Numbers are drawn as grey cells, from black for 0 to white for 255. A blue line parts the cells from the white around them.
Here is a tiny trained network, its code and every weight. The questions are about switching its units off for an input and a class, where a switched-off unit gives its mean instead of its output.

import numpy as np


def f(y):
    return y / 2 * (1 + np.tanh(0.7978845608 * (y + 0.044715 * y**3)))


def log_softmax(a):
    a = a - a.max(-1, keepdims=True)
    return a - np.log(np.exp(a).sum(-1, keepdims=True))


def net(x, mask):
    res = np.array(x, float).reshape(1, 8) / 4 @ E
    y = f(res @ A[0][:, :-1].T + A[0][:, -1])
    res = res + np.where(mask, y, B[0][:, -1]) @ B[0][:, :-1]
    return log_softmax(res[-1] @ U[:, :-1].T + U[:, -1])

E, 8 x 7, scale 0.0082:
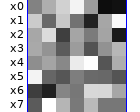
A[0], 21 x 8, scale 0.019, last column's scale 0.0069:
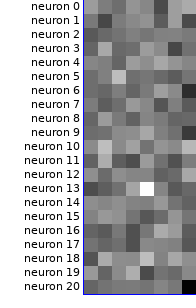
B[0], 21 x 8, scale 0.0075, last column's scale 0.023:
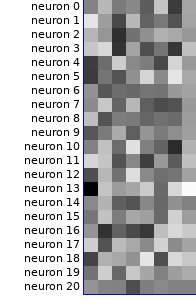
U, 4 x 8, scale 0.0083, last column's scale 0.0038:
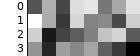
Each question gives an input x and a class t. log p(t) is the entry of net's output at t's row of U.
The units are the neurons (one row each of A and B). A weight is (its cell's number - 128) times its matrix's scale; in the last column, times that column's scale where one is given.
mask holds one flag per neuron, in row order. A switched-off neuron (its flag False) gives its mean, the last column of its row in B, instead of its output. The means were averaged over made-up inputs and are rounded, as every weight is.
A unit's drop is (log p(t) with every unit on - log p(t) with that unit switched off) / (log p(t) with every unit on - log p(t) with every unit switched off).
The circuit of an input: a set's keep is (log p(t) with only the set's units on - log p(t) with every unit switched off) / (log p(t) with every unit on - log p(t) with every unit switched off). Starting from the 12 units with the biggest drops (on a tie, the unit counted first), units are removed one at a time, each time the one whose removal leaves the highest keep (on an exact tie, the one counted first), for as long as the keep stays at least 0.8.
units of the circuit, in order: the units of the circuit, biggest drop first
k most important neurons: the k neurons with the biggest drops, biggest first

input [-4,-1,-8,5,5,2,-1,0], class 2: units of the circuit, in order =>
neuron 13; neuron 10
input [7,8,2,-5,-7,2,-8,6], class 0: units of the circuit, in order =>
neuron 5
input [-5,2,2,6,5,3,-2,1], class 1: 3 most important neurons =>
neuron 13; neuron 18; neuron 5
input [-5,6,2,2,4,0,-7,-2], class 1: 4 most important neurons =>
neuron 13; neuron 18; neuron 5; neuron 0
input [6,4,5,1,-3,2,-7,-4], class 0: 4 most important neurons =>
neuron 19; neuron 11; neuron 3; neuron 15
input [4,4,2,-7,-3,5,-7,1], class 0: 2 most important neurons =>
neuron 5; neuron 19
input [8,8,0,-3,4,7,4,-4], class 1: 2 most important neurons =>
neuron 13; neuron 18
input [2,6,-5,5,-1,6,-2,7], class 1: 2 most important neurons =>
neuron 13; neuron 18
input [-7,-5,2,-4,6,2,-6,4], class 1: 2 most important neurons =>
neuron 11; neuron 3
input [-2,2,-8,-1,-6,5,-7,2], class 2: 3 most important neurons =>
neuron 13; neuron 18; neuron 10
